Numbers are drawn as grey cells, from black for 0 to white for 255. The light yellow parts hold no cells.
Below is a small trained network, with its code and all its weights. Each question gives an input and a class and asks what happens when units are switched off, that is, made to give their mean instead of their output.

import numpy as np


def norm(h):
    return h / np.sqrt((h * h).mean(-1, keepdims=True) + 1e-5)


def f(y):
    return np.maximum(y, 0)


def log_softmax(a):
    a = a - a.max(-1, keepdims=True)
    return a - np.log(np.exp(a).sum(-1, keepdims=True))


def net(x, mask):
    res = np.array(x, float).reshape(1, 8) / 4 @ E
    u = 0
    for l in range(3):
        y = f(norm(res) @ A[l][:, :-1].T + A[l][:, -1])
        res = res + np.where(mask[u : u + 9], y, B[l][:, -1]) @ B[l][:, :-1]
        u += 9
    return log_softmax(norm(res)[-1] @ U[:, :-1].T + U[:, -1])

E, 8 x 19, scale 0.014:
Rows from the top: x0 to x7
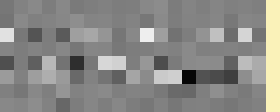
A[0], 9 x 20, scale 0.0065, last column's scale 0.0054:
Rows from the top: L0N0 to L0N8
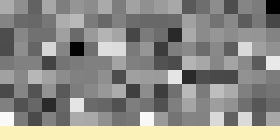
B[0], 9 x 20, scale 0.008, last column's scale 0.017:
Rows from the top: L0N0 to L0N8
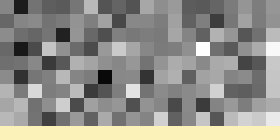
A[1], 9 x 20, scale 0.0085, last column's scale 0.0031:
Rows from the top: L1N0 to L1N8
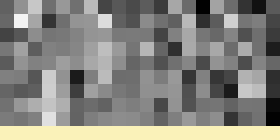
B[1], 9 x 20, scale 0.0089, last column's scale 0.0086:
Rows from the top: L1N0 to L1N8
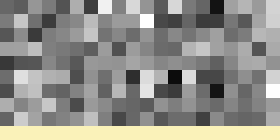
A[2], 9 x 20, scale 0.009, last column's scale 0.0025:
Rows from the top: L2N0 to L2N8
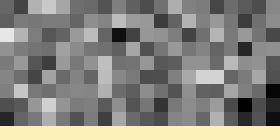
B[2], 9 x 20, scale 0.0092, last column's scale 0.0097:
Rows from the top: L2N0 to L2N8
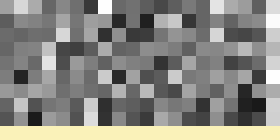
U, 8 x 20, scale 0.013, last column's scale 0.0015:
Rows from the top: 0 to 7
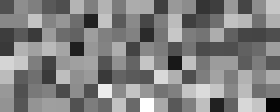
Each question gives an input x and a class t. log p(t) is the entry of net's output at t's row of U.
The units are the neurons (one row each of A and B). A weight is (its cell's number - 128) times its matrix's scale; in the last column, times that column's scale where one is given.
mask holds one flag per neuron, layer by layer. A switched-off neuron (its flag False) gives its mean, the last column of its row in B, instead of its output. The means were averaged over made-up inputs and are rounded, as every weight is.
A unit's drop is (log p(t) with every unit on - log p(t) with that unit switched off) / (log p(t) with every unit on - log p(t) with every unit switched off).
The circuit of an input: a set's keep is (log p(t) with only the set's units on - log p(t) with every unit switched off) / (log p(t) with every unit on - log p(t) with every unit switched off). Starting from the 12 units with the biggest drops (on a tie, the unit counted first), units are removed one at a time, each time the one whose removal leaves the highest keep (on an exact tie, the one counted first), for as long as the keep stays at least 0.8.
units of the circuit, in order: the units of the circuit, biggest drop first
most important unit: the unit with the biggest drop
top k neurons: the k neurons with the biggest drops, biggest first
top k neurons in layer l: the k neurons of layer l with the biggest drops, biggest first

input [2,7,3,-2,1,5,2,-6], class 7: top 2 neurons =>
[L0N4, L1N6]
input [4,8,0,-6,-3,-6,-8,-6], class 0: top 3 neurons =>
[L0N8, L0N3, L1N0]
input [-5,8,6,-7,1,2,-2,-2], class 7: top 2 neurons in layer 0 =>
[L0N4, L0N6]
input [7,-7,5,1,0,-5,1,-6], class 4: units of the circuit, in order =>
[L0N3]
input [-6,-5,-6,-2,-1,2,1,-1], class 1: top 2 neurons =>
[L0N3, L1N0]
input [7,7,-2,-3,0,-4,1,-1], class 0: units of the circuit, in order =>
[L0N3, L1N0, L0N8]
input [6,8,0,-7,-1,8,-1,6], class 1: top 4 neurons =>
[L0N5, L0N3, L0N8, L2N0]
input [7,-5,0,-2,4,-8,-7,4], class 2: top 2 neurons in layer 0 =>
[L0N8, L0N2]
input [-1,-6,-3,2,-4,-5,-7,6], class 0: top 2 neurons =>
[L0N3, L0N8]
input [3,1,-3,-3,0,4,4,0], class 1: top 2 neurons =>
[L0N3, L0N5]
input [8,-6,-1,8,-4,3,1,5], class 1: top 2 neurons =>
[L0N8, L0N3]
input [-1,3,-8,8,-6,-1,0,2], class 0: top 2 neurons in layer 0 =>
[L0N3, L0N5]
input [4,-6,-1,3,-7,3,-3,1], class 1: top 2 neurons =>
[L0N8, L1N0]
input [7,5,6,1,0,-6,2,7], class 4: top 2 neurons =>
[L0N3, L1N1]
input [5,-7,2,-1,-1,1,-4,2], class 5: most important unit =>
L0N3
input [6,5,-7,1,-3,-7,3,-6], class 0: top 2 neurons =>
[L0N3, L1N0]
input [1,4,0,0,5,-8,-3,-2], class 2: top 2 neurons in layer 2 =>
[L2N1, L2N8]
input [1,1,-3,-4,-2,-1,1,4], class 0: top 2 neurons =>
[L0N3, L0N8]
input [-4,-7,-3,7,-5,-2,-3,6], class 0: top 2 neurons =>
[L0N8, L0N3]
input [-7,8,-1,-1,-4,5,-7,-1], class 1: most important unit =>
L0N8
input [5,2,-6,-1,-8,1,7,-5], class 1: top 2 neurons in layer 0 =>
[L0N4, L0N8]
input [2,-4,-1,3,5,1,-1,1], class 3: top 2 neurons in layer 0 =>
[L0N8, L0N4]
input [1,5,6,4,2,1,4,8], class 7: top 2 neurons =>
[L0N4, L0N6]
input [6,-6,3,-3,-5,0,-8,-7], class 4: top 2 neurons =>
[L0N3, L0N7]
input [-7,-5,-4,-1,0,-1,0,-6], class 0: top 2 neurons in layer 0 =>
[L0N3, L0N5]
